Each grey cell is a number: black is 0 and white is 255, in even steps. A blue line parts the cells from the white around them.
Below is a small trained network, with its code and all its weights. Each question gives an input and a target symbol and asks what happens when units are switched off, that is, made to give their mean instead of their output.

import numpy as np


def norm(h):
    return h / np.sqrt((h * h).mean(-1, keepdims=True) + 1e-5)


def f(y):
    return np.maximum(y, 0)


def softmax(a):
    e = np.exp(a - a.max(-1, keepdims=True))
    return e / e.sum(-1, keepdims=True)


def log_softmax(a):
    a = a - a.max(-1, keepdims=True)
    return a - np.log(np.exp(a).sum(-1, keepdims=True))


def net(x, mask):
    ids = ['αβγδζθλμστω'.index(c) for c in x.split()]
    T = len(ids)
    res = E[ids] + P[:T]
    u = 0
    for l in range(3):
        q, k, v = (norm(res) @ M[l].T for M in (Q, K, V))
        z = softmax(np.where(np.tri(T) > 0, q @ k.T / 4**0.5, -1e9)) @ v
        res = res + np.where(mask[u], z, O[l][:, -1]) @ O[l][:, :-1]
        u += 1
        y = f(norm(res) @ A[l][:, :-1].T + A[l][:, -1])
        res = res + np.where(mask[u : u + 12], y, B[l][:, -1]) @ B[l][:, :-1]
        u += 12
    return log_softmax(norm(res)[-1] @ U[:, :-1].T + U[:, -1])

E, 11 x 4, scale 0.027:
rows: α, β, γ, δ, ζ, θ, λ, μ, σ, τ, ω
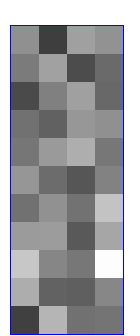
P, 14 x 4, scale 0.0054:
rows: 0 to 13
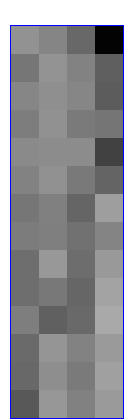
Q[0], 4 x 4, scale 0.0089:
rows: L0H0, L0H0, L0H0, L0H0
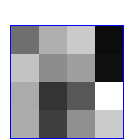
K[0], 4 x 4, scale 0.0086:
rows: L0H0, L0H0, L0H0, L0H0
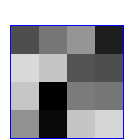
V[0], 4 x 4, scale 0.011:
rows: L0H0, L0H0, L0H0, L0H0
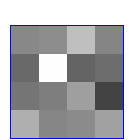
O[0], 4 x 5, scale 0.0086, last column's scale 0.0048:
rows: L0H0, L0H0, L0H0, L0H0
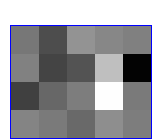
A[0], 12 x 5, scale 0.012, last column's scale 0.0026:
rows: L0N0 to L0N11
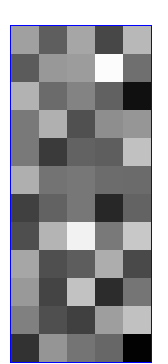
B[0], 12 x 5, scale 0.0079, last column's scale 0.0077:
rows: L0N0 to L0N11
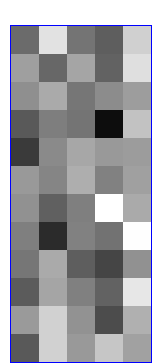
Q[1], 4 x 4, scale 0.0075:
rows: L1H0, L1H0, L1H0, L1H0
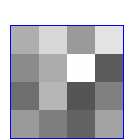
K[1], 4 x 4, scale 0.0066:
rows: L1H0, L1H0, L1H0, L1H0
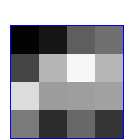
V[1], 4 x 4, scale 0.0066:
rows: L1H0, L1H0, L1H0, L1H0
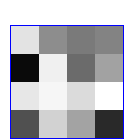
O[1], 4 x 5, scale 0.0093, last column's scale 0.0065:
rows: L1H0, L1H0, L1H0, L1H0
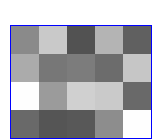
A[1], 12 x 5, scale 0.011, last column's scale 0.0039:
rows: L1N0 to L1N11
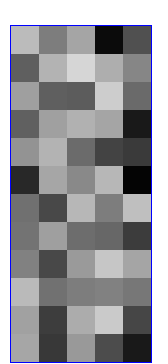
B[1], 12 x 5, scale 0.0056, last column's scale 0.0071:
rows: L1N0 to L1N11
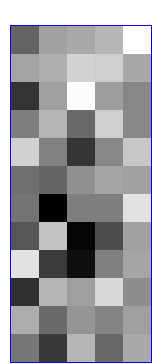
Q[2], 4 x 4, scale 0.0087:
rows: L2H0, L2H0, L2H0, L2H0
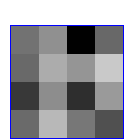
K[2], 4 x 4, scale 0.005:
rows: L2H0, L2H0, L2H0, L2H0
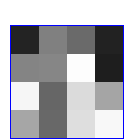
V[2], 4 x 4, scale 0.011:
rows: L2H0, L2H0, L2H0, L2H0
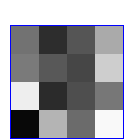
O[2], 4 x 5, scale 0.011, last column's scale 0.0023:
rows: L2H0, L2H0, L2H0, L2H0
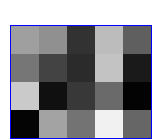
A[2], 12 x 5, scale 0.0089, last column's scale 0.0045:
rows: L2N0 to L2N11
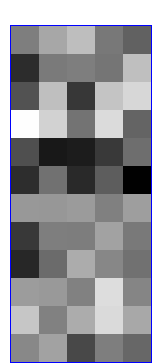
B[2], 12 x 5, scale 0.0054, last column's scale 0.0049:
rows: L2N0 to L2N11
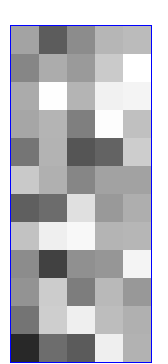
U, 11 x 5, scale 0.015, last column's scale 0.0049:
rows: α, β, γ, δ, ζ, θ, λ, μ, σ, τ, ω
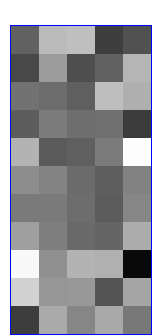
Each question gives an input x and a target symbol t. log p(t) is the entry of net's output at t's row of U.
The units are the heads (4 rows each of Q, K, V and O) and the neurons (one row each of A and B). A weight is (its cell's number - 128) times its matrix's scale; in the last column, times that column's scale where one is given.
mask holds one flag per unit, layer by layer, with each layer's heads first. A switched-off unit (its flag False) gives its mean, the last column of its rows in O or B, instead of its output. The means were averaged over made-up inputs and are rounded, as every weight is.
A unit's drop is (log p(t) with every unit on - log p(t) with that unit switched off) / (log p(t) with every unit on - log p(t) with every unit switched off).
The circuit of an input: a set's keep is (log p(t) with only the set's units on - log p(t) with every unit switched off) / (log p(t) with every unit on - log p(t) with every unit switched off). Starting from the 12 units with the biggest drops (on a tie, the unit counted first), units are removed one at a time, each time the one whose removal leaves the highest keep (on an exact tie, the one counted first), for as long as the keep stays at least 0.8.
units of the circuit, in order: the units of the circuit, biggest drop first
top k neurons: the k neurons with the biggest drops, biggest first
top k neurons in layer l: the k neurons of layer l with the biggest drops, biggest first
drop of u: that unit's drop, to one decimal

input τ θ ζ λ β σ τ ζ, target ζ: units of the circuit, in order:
(L0H0, L2H0)
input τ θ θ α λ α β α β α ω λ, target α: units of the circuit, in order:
(L0H0)
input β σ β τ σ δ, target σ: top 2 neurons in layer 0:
(L0N7, L0N6)
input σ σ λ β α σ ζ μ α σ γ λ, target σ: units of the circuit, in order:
(L1H0, L0H0, L0N7)
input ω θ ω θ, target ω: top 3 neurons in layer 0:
(L0N11, L0N7, L0N9)
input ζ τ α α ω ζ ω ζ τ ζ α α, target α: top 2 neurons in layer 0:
(L0N0, L0N9)
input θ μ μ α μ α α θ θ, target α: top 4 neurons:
(L0N0, L0N9, L1N8, L1N0)
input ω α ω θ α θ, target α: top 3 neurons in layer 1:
(L1N8, L1N0, L1N6)
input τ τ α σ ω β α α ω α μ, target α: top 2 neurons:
(L0N0, L0N9)
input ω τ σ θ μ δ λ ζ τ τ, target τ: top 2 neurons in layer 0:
(L0N5, L0N3)
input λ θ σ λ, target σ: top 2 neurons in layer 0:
(L0N0, L0N9)
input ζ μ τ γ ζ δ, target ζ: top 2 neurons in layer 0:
(L0N7, L0N3)
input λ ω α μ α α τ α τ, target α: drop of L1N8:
0.1
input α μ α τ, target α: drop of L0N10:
0.0
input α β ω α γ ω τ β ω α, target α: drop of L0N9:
0.2
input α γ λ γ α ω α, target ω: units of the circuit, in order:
(L2H0)
